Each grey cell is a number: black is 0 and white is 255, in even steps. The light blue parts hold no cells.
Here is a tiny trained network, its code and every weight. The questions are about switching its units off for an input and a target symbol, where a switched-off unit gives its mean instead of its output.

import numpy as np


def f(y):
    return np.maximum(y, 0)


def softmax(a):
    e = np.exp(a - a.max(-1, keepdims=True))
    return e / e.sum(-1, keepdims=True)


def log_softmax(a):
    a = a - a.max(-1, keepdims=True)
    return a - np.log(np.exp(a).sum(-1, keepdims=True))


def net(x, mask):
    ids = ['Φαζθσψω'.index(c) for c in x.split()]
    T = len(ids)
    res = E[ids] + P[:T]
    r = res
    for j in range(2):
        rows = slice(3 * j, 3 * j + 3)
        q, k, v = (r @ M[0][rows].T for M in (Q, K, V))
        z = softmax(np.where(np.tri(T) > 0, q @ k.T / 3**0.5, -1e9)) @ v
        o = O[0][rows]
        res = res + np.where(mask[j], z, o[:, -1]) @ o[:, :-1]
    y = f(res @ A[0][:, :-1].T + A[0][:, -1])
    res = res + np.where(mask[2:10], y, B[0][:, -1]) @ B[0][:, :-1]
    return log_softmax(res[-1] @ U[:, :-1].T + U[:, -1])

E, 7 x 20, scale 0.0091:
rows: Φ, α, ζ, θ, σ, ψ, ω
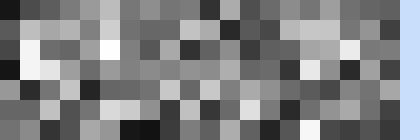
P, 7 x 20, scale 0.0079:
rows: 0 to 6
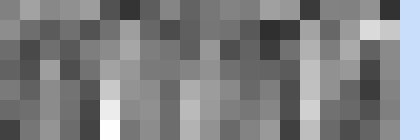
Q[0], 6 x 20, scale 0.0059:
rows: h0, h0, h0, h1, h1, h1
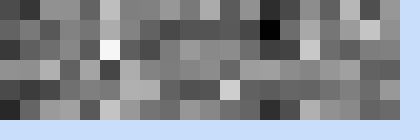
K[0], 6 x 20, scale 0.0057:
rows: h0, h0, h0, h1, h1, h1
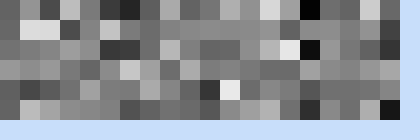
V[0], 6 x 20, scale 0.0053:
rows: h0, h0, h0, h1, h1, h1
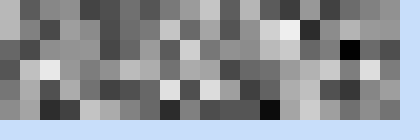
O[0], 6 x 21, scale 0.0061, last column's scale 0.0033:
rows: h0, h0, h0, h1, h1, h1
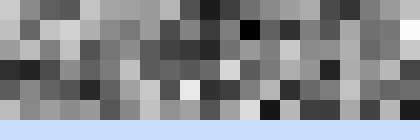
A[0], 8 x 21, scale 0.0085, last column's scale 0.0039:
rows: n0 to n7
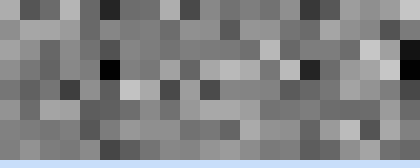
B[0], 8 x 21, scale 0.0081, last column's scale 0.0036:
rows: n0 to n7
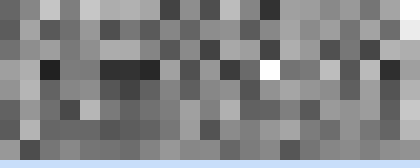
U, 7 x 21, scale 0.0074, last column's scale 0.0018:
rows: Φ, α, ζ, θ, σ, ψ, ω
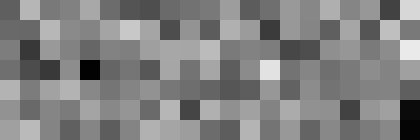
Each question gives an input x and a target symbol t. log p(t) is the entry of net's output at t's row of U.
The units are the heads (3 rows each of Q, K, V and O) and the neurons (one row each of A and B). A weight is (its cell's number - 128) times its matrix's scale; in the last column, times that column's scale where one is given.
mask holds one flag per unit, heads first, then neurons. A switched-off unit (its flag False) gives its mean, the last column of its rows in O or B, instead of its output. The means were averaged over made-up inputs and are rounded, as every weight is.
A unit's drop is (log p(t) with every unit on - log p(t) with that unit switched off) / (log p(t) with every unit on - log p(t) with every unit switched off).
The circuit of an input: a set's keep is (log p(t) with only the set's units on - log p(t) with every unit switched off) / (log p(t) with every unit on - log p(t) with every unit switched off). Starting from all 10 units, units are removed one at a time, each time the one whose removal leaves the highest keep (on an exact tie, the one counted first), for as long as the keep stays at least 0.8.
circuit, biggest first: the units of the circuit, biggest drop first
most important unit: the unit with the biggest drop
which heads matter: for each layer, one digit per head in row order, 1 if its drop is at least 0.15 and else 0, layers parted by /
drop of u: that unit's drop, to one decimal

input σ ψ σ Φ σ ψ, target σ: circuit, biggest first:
(h0, n0)
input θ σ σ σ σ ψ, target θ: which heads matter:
11
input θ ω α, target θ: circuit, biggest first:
(h0, h1, n0)
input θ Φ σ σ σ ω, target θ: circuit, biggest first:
(h0, n0, h1)
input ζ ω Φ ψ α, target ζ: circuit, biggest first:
(h0)
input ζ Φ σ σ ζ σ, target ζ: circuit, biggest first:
(h0, n5, h1)
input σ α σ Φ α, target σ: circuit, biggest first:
(h0, n5)
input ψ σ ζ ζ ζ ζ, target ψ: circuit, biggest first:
(h1, h0)
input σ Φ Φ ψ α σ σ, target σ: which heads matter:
10
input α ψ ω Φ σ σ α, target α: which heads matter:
01
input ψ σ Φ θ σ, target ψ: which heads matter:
11
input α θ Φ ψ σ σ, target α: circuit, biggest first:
(h1, n0)
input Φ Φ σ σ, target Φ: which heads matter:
11
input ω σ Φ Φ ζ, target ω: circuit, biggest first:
(h1, h0)
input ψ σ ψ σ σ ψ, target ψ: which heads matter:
11
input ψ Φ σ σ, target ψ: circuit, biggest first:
(h1)
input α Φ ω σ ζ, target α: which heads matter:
01
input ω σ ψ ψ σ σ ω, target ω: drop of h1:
0.7
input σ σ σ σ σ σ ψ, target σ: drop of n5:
0.1
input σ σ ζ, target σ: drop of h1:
0.0
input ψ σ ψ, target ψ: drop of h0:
0.2
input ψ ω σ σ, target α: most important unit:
n0
